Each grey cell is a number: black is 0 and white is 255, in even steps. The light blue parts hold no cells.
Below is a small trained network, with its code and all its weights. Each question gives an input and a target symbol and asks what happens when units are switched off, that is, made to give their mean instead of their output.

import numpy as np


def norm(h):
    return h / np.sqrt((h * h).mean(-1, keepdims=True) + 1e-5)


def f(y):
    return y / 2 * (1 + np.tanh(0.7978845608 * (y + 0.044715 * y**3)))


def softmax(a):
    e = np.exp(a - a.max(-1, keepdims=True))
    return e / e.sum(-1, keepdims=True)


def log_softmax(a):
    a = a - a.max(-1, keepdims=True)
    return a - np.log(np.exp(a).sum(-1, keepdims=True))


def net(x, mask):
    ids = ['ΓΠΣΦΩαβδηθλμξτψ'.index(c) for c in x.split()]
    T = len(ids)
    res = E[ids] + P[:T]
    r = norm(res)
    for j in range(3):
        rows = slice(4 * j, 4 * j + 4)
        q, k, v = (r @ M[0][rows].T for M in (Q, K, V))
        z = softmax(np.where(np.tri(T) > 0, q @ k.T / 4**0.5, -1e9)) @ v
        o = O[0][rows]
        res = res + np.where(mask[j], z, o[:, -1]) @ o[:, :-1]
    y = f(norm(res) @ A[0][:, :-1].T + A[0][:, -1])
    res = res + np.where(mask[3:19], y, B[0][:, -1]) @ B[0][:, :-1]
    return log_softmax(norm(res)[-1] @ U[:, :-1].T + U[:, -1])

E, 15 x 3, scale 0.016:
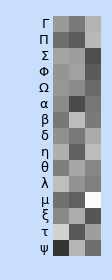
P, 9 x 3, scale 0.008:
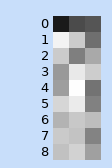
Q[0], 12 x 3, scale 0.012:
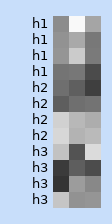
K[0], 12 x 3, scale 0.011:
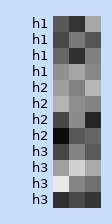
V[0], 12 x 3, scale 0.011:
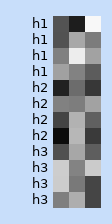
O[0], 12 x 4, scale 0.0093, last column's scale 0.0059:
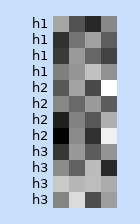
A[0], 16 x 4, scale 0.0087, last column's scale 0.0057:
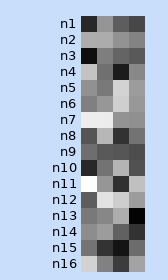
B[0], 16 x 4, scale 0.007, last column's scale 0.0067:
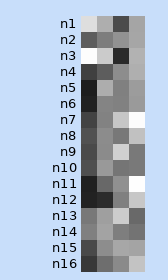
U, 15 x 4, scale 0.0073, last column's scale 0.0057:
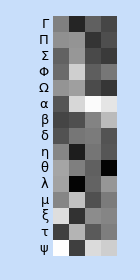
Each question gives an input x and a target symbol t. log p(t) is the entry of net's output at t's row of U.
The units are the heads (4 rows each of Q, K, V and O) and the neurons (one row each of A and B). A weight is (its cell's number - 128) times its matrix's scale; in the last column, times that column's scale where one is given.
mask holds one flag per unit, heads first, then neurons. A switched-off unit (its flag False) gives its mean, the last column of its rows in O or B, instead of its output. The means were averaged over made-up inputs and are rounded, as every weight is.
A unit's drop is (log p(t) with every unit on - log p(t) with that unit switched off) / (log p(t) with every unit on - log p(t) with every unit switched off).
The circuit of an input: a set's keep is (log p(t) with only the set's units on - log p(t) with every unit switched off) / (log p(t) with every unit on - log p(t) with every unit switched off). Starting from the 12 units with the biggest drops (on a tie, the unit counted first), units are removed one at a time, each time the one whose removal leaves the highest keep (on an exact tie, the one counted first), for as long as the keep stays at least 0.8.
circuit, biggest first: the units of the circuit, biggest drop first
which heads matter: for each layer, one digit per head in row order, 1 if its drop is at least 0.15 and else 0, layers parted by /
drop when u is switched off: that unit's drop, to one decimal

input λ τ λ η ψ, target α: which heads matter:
010
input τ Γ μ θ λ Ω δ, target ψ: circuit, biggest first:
[h2]
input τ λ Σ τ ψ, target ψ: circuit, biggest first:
[h2; h3]
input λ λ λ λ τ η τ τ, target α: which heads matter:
000
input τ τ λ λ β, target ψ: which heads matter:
111
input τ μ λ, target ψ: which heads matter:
010
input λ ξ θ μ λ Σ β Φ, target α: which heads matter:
011
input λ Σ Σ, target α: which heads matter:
000
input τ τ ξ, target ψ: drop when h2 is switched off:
0.4
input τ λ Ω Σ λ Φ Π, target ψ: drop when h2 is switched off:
0.7
